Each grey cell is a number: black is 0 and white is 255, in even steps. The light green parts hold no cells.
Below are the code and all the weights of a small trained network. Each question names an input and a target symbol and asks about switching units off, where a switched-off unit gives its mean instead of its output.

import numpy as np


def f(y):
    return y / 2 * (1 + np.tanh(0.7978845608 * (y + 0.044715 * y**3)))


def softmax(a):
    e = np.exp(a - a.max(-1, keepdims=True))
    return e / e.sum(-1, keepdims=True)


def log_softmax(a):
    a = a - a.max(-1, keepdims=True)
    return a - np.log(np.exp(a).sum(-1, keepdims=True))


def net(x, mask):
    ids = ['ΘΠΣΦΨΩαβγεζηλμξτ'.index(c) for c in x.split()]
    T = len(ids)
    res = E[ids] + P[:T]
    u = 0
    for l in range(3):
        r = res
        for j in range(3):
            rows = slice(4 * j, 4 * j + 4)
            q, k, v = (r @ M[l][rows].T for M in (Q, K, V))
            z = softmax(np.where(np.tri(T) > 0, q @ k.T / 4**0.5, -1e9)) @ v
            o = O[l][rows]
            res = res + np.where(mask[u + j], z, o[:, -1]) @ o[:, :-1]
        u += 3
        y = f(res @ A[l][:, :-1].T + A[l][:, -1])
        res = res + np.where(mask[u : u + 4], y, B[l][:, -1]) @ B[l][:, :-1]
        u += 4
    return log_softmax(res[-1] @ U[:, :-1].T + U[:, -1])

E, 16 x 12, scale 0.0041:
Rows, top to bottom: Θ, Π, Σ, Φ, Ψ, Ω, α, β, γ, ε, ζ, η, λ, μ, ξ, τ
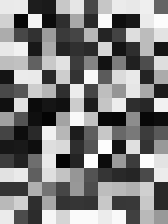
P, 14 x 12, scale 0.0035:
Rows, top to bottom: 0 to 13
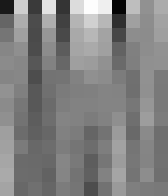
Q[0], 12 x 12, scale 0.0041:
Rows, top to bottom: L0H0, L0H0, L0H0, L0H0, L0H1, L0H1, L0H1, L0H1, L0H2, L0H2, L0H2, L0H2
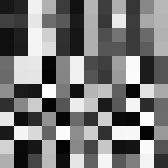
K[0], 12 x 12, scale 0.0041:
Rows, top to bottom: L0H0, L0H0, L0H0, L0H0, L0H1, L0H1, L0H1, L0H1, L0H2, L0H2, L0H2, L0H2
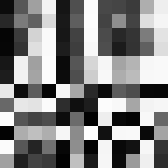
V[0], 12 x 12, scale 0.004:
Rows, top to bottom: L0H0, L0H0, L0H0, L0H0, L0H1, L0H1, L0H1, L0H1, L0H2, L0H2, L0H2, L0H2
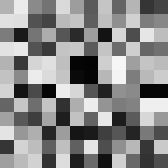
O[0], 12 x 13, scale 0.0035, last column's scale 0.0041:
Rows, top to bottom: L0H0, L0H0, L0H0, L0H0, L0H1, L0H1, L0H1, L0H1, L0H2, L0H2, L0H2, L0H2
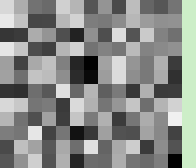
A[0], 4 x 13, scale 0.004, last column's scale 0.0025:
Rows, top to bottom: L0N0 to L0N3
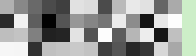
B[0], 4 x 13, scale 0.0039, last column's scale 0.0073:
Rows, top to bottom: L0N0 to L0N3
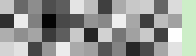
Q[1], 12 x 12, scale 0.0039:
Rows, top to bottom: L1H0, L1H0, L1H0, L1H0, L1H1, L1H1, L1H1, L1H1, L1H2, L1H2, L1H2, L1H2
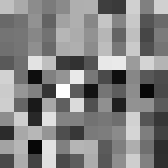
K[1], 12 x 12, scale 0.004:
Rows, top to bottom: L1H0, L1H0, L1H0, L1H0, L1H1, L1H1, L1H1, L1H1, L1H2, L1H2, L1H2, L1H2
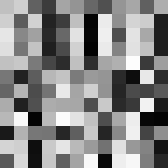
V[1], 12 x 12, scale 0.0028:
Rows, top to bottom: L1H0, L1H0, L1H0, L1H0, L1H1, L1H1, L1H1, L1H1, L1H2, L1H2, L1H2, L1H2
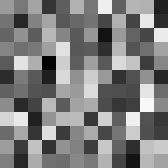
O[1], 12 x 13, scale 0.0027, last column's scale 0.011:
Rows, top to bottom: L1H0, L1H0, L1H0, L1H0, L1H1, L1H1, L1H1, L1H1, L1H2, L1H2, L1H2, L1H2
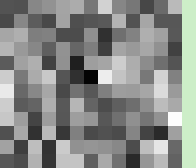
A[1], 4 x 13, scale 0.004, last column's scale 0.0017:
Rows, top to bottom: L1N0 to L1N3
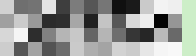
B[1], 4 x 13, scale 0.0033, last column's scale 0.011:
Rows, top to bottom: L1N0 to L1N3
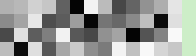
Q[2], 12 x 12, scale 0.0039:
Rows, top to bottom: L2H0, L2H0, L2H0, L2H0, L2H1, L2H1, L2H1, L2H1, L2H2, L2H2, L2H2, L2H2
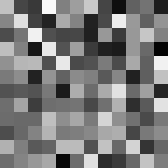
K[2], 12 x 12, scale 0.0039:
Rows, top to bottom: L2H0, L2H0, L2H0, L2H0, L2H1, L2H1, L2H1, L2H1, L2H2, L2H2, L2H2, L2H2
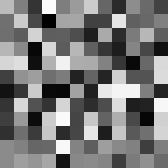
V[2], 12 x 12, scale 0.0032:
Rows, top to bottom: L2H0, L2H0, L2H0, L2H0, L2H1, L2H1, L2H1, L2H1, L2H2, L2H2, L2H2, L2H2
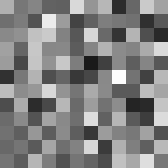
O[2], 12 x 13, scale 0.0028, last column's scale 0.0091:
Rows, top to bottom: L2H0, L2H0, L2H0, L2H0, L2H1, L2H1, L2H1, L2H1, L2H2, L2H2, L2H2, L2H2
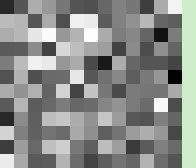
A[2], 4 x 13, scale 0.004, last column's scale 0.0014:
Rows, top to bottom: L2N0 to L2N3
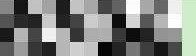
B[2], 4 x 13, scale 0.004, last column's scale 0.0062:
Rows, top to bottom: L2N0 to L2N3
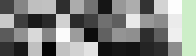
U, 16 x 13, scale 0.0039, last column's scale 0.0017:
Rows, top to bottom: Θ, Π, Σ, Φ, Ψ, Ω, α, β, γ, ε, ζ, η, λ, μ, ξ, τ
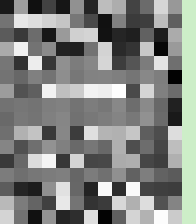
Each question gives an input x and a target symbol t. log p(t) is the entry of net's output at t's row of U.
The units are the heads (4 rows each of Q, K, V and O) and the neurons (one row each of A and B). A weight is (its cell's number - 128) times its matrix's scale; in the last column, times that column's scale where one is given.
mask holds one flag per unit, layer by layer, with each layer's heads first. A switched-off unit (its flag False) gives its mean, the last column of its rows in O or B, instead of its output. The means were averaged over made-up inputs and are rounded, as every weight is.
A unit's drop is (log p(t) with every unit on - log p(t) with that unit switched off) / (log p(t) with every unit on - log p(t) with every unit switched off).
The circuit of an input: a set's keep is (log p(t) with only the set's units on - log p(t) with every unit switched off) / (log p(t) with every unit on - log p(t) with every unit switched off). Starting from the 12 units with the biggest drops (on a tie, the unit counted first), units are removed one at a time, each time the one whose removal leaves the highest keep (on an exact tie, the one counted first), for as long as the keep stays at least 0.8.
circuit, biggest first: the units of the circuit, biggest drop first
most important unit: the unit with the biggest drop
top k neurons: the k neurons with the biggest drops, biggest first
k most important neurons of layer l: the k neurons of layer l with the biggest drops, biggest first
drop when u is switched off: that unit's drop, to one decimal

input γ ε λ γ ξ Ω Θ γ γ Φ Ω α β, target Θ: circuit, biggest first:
(L2H1, L0N1, L1N0, L0H2)
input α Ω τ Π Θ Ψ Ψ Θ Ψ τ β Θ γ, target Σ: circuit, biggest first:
(L2N3, L1N0, L0H0)
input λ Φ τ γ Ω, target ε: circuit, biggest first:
(L0H2, L0N1, L1H1)
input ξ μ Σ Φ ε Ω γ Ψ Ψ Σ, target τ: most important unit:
L0N2
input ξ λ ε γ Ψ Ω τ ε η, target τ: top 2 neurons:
(L1N2, L2N1)
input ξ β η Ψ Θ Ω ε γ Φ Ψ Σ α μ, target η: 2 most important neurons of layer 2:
(L2N0, L2N1)
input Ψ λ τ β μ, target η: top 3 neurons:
(L2N0, L0N3, L1N2)
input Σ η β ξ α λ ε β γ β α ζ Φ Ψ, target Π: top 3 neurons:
(L2N2, L0N0, L0N2)
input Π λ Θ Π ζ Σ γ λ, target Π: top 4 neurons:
(L0N3, L1N2, L2N2, L0N0)
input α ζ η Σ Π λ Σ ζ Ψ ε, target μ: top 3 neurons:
(L2N1, L1N1, L0N0)
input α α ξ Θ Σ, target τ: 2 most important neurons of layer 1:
(L1N1, L1N0)
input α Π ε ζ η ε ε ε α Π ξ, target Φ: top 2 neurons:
(L1N3, L0N0)
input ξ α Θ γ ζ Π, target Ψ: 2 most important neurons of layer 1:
(L1N3, L1N0)
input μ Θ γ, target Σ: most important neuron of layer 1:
(L1N0)
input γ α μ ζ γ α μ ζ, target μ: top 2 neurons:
(L2N1, L0N0)
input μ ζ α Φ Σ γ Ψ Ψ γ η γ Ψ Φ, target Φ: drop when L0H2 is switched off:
0.2
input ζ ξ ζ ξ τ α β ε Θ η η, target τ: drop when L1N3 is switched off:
-0.1
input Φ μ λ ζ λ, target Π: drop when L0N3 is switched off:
0.4
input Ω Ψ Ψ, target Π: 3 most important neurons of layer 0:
(L0N3, L0N2, L0N0)
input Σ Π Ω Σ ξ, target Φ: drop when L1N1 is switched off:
0.2
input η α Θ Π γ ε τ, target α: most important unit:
L1H1
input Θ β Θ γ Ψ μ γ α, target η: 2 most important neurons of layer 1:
(L1N1, L1N2)
